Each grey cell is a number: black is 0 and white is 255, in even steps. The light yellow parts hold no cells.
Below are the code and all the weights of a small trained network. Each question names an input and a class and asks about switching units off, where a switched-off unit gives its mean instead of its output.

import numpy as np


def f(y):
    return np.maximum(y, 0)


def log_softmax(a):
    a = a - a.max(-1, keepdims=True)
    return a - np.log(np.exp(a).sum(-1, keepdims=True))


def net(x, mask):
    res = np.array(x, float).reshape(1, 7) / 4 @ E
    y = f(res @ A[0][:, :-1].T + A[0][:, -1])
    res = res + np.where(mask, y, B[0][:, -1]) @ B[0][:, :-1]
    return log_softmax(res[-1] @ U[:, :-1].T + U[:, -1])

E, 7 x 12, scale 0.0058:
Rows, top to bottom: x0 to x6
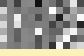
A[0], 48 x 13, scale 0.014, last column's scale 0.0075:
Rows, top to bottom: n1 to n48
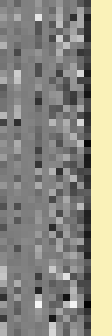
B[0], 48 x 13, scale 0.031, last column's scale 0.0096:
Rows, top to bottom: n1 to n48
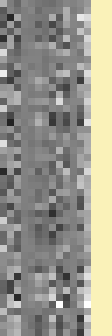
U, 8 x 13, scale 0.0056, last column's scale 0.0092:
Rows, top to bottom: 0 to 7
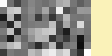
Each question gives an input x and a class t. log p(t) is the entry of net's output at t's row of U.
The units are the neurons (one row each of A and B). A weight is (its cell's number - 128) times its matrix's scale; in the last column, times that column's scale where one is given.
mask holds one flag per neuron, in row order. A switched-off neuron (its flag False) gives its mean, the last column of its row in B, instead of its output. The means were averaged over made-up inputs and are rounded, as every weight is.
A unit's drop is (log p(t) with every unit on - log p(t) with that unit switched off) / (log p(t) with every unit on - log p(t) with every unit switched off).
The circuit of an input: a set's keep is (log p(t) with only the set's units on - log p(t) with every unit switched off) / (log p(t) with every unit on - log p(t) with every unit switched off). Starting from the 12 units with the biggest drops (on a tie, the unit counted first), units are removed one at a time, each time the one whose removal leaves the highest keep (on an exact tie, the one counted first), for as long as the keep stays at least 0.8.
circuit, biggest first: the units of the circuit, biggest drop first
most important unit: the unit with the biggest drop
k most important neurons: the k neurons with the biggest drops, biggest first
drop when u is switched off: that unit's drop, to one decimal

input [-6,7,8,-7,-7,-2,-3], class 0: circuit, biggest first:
[n11]
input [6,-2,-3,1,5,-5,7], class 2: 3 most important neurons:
[n6; n4; n3]
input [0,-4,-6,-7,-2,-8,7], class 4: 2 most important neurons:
[n43; n13]
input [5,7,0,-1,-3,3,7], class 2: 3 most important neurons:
[n6; n4; n46]
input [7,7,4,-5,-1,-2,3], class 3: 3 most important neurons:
[n42; n46; n10]
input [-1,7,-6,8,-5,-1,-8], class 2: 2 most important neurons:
[n25; n28]
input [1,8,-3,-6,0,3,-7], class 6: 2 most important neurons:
[n48; n47]
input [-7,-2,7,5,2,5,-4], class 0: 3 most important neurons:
[n11; n16; n21]
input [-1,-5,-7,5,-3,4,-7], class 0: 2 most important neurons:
[n8; n36]
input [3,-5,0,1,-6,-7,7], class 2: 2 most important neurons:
[n6; n4]
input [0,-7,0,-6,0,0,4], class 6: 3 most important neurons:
[n46; n33; n12]
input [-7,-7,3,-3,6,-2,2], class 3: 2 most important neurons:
[n3; n27]
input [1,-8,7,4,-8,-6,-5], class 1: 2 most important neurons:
[n15; n24]
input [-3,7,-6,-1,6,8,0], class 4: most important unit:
n40
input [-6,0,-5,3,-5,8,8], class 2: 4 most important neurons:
[n6; n4; n43; n2]
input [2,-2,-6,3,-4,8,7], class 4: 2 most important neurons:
[n40; n7]
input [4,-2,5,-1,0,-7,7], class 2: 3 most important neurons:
[n6; n4; n40]
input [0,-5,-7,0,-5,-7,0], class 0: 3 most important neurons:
[n8; n36; n40]
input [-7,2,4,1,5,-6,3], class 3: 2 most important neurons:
[n3; n40]
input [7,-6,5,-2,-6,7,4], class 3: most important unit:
n42
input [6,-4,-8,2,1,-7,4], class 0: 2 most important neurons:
[n8; n36]
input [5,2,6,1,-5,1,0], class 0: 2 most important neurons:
[n11; n44]
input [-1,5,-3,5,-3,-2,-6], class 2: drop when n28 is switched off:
0.1
